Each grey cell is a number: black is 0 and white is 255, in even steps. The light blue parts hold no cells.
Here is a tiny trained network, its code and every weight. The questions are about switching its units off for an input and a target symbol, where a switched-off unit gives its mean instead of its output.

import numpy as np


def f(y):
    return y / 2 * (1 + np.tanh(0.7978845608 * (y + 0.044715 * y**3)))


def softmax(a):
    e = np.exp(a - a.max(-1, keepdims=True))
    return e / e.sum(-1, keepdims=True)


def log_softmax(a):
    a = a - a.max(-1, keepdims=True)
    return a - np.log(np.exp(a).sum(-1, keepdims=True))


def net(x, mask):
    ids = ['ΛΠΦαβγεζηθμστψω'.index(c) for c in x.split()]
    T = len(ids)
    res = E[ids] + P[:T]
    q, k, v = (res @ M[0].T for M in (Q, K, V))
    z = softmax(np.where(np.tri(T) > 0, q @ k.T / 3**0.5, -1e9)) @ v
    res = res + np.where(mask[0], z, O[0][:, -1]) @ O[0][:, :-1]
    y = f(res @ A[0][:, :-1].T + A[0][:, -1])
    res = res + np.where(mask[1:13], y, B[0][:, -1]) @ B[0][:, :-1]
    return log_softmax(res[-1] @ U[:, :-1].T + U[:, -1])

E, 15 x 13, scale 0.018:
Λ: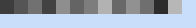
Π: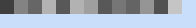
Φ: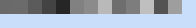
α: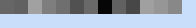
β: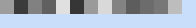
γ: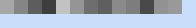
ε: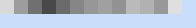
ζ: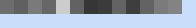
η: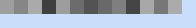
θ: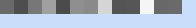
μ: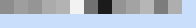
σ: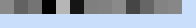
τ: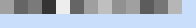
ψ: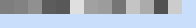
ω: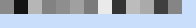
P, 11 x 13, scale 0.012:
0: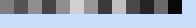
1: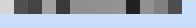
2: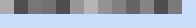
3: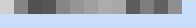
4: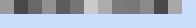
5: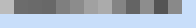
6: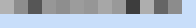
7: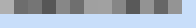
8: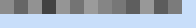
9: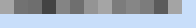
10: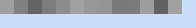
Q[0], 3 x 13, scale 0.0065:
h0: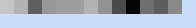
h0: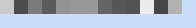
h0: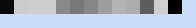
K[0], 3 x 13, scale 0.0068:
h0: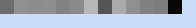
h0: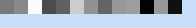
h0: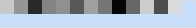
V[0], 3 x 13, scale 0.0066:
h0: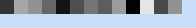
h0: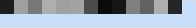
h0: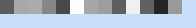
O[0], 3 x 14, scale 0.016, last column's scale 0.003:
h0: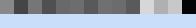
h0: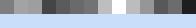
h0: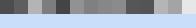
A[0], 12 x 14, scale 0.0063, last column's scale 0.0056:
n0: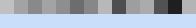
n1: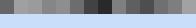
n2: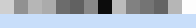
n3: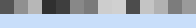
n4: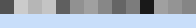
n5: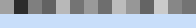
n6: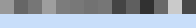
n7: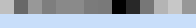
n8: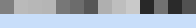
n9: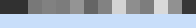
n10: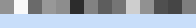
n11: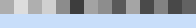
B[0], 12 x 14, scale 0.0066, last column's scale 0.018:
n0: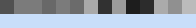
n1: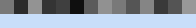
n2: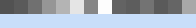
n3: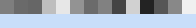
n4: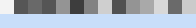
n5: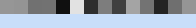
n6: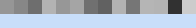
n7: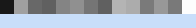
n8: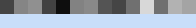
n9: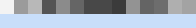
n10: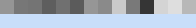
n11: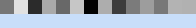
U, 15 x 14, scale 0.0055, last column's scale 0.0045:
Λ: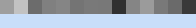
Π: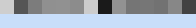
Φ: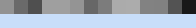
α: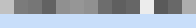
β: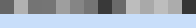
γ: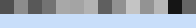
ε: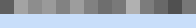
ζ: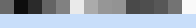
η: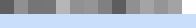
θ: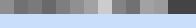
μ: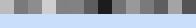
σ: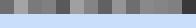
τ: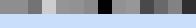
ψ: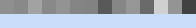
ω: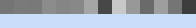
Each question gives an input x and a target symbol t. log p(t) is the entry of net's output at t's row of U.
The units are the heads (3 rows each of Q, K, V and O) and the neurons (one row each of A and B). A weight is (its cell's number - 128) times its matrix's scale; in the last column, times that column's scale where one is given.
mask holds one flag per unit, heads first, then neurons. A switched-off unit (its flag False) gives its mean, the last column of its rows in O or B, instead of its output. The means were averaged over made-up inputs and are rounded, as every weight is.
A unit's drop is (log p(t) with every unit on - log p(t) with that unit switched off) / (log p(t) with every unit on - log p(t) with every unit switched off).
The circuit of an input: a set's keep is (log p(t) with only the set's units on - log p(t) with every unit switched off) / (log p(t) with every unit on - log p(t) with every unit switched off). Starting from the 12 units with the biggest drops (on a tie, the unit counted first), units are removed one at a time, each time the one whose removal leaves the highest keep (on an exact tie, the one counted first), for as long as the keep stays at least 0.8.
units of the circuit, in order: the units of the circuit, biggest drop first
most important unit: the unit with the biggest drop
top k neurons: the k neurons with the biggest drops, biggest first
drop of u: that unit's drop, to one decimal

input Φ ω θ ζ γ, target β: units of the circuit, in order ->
[h0, n7]
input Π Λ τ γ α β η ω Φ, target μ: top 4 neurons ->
[n3, n9, n7, n2]
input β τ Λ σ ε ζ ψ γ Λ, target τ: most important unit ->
h0
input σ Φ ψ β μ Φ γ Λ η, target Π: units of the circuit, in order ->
[h0, n0, n10, n11]
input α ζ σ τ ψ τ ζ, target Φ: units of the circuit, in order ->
[h0, n3]
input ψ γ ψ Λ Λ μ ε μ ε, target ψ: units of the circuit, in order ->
[h0, n9]
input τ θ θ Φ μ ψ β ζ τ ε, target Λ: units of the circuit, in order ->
[h0, n11]
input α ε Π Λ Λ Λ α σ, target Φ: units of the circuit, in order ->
[h0, n3]
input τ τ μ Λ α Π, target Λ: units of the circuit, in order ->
[h0, n11, n4]
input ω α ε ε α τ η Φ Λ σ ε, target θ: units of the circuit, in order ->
[h0, n4, n3, n0]
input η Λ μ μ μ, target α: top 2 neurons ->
[n3, n7]
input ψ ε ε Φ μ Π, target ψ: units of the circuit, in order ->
[h0, n9, n4]
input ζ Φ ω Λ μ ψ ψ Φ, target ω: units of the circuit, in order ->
[h0, n10, n0]
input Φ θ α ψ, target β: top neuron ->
[n7]
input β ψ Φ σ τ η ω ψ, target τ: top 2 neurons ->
[n0, n4]
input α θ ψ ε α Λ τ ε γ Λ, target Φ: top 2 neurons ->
[n3, n8]
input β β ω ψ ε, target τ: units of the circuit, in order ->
[h0, n0]
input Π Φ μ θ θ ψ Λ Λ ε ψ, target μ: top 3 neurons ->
[n9, n3, n7]
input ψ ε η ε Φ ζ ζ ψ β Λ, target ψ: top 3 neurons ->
[n9, n4, n2]
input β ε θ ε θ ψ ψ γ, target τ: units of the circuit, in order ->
[h0]
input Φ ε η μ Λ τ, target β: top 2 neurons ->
[n7, n2]
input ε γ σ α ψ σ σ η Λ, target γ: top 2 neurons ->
[n7, n6]
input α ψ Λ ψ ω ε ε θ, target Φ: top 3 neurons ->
[n3, n8, n2]
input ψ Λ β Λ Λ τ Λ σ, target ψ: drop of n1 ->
-0.1
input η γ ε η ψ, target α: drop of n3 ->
0.2
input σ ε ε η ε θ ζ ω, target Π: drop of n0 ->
0.4
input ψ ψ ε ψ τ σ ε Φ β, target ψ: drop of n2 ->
0.2
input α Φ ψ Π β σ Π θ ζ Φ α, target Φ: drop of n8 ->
0.1
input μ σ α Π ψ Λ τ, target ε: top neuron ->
[n3]
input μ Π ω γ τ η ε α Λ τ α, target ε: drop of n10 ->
0.1
